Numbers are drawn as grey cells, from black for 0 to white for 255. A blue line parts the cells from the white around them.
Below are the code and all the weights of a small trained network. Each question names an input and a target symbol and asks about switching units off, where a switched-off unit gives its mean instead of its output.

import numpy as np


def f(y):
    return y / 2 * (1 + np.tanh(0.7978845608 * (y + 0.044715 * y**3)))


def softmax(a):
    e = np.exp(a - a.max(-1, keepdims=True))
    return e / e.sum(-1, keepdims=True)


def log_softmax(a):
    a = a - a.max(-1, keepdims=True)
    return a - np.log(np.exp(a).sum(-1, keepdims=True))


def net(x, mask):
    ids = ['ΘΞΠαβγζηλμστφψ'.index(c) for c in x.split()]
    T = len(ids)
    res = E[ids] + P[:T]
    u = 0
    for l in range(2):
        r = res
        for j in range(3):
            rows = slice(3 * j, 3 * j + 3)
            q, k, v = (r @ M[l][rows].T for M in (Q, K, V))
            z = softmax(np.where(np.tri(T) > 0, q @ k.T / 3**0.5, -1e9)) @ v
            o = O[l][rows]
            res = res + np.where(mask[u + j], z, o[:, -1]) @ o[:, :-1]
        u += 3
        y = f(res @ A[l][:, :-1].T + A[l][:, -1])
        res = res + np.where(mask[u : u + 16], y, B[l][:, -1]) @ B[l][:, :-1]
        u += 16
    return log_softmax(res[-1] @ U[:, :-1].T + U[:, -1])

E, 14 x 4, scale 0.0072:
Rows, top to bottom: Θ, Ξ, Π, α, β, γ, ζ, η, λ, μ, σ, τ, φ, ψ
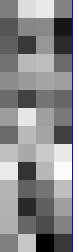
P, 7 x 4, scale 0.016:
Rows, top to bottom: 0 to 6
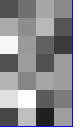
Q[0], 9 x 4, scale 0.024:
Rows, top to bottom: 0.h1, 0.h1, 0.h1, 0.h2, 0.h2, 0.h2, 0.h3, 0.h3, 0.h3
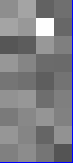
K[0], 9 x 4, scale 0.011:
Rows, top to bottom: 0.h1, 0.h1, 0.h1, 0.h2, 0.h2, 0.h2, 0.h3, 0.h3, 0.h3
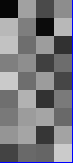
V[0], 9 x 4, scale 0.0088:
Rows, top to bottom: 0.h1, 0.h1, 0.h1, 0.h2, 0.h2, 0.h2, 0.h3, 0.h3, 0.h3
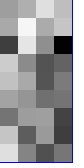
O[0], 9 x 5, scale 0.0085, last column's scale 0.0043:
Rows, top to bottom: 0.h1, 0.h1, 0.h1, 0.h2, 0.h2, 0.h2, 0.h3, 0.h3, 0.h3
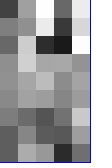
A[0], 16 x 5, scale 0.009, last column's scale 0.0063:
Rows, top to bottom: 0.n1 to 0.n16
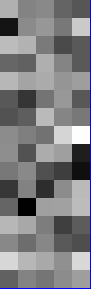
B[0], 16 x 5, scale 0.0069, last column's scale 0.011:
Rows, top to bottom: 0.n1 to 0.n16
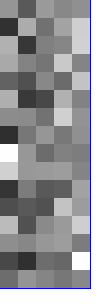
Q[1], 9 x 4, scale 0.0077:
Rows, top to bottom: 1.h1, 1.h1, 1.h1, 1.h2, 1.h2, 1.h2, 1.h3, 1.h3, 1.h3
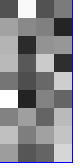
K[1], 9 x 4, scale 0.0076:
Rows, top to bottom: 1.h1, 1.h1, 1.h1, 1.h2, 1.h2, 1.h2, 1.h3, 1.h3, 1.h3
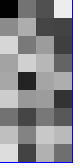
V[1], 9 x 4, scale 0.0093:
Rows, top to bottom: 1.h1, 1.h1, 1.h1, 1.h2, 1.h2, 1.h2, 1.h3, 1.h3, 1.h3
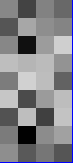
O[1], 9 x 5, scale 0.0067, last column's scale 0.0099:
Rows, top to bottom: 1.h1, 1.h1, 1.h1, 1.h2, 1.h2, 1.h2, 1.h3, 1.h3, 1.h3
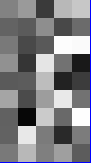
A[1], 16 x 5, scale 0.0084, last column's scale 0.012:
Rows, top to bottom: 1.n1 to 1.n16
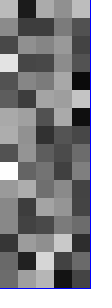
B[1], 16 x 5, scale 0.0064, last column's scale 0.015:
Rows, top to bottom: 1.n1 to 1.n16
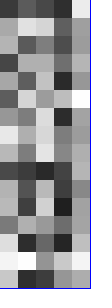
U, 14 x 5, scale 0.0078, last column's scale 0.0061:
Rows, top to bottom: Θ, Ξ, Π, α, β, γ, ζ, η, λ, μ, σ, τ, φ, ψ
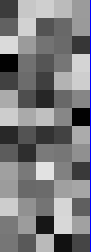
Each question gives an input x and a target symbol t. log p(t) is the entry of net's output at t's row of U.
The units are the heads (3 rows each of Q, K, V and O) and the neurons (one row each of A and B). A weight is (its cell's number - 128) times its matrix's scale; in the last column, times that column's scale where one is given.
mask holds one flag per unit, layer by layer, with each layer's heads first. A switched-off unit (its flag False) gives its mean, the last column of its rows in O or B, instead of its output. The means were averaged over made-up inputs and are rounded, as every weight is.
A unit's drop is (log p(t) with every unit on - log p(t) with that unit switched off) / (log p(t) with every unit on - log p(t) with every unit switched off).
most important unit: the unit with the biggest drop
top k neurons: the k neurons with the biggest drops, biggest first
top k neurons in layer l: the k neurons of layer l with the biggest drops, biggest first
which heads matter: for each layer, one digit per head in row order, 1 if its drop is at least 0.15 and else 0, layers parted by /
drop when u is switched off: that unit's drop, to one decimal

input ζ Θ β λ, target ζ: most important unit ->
1.h1
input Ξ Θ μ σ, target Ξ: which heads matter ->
111 / 010
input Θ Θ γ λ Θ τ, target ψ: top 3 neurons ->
1.n1, 1.n12, 0.n2
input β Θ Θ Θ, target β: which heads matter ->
111 / 011
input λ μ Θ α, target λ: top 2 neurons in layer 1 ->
1.n14, 1.n15
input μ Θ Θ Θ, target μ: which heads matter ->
100 / 111
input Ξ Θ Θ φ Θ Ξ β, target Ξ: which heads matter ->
111 / 110
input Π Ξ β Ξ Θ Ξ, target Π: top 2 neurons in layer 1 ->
1.n8, 1.n1
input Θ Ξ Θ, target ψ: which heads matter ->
100 / 010
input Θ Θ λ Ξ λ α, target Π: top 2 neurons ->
0.n3, 0.n13
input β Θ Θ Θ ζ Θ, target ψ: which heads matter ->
100 / 011
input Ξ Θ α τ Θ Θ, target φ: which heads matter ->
100 / 001
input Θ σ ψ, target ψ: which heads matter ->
110 / 010
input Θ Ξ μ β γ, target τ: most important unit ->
1.h3
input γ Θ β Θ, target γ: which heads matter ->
111 / 110
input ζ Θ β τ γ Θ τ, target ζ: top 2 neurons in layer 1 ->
1.n15, 1.n16
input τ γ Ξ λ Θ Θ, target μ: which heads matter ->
101 / 010
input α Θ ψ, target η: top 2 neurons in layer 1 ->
1.n15, 1.n10
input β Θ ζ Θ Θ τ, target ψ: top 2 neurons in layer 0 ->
0.n2, 0.n3
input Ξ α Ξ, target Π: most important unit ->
1.h3
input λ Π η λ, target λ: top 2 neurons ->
0.n12, 1.n14
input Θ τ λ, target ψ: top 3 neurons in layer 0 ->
0.n2, 0.n3, 0.n13
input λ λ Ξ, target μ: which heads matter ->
110 / 010
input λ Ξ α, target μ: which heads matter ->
110 / 010
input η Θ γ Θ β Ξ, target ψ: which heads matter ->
100 / 011
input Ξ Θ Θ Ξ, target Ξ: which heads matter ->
111 / 010
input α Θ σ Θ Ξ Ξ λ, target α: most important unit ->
0.h2
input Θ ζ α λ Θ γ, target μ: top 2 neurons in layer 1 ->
1.n15, 1.n12
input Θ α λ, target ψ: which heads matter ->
100 / 010
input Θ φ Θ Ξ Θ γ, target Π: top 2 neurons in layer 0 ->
0.n3, 0.n13
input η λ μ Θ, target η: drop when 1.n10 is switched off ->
-0.2
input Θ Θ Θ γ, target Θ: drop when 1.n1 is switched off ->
0.1
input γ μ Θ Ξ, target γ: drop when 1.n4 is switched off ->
0.1
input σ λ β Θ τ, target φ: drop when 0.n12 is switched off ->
0.2
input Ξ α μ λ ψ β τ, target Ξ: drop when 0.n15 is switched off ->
0.0
